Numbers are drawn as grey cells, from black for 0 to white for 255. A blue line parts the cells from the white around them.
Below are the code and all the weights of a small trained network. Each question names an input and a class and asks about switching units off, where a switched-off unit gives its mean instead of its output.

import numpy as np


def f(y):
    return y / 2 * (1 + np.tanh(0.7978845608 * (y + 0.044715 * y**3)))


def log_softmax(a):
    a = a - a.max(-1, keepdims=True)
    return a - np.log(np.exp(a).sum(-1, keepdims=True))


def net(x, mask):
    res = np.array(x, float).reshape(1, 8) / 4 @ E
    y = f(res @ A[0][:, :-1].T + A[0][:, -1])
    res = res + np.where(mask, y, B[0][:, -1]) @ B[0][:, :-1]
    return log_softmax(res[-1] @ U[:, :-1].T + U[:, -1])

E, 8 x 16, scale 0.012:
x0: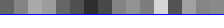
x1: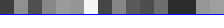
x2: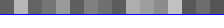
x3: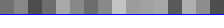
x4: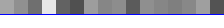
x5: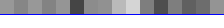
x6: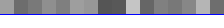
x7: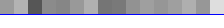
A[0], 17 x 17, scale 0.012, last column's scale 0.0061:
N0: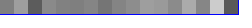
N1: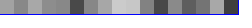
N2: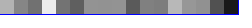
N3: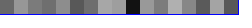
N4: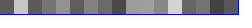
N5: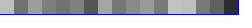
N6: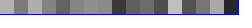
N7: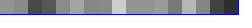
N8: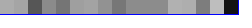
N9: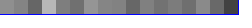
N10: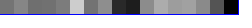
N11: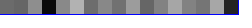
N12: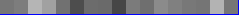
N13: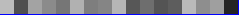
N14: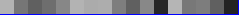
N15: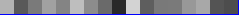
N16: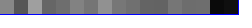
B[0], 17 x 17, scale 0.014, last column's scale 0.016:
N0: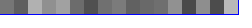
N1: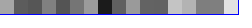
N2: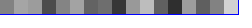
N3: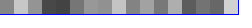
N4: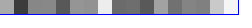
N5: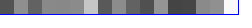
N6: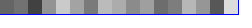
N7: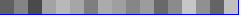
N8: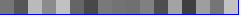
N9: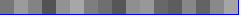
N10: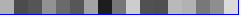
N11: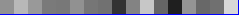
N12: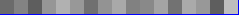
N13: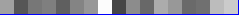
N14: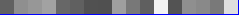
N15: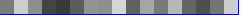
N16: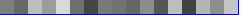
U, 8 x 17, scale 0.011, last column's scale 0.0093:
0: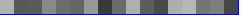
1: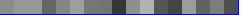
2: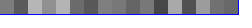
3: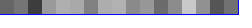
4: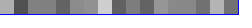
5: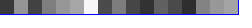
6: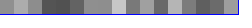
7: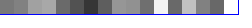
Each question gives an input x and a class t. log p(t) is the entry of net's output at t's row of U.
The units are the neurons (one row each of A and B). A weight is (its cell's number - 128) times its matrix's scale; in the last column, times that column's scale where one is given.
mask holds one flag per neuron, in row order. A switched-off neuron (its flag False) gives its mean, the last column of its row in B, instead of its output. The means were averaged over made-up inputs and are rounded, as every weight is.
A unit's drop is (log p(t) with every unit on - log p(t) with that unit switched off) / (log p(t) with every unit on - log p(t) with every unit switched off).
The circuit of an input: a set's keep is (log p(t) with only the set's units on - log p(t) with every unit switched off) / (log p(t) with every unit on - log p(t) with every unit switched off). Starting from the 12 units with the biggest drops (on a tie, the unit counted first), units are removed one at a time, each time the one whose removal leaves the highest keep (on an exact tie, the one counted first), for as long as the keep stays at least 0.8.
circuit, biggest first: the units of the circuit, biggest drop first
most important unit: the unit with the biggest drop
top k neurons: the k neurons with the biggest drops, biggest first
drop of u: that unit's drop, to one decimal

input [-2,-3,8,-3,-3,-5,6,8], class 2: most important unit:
N8
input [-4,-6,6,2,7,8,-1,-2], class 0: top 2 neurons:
[N1, N11]
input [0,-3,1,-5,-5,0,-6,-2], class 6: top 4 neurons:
[N3, N2, N7, N9]
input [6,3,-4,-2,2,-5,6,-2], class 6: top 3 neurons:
[N15, N14, N5]
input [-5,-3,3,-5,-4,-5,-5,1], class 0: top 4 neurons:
[N10, N15, N7, N12]
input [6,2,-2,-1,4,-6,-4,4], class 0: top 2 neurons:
[N10, N14]
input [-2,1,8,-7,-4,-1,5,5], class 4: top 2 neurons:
[N4, N7]
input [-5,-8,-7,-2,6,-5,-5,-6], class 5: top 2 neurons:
[N5, N4]
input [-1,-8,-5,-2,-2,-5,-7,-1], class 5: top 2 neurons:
[N5, N15]
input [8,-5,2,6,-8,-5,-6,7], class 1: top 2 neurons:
[N11, N14]
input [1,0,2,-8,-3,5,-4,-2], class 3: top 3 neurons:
[N6, N12, N10]
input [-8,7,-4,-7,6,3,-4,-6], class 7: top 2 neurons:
[N14, N5]
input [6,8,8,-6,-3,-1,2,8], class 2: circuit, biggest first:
[N0, N5]
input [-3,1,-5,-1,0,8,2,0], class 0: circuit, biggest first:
[N1]
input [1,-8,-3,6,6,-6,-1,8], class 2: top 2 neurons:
[N8, N0]
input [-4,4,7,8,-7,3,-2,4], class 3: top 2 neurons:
[N7, N2]
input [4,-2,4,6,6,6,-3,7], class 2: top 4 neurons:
[N0, N10, N8, N11]
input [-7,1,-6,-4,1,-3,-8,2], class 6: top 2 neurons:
[N3, N4]
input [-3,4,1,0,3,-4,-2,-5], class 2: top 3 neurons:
[N5, N16, N1]
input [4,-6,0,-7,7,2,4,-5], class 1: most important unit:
N2
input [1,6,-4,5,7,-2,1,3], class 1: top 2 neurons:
[N5, N2]
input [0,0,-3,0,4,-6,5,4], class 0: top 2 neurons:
[N10, N3]
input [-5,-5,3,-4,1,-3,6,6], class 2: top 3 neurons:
[N8, N3, N0]
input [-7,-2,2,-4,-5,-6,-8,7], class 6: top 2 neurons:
[N3, N16]
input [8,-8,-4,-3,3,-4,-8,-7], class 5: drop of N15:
0.1
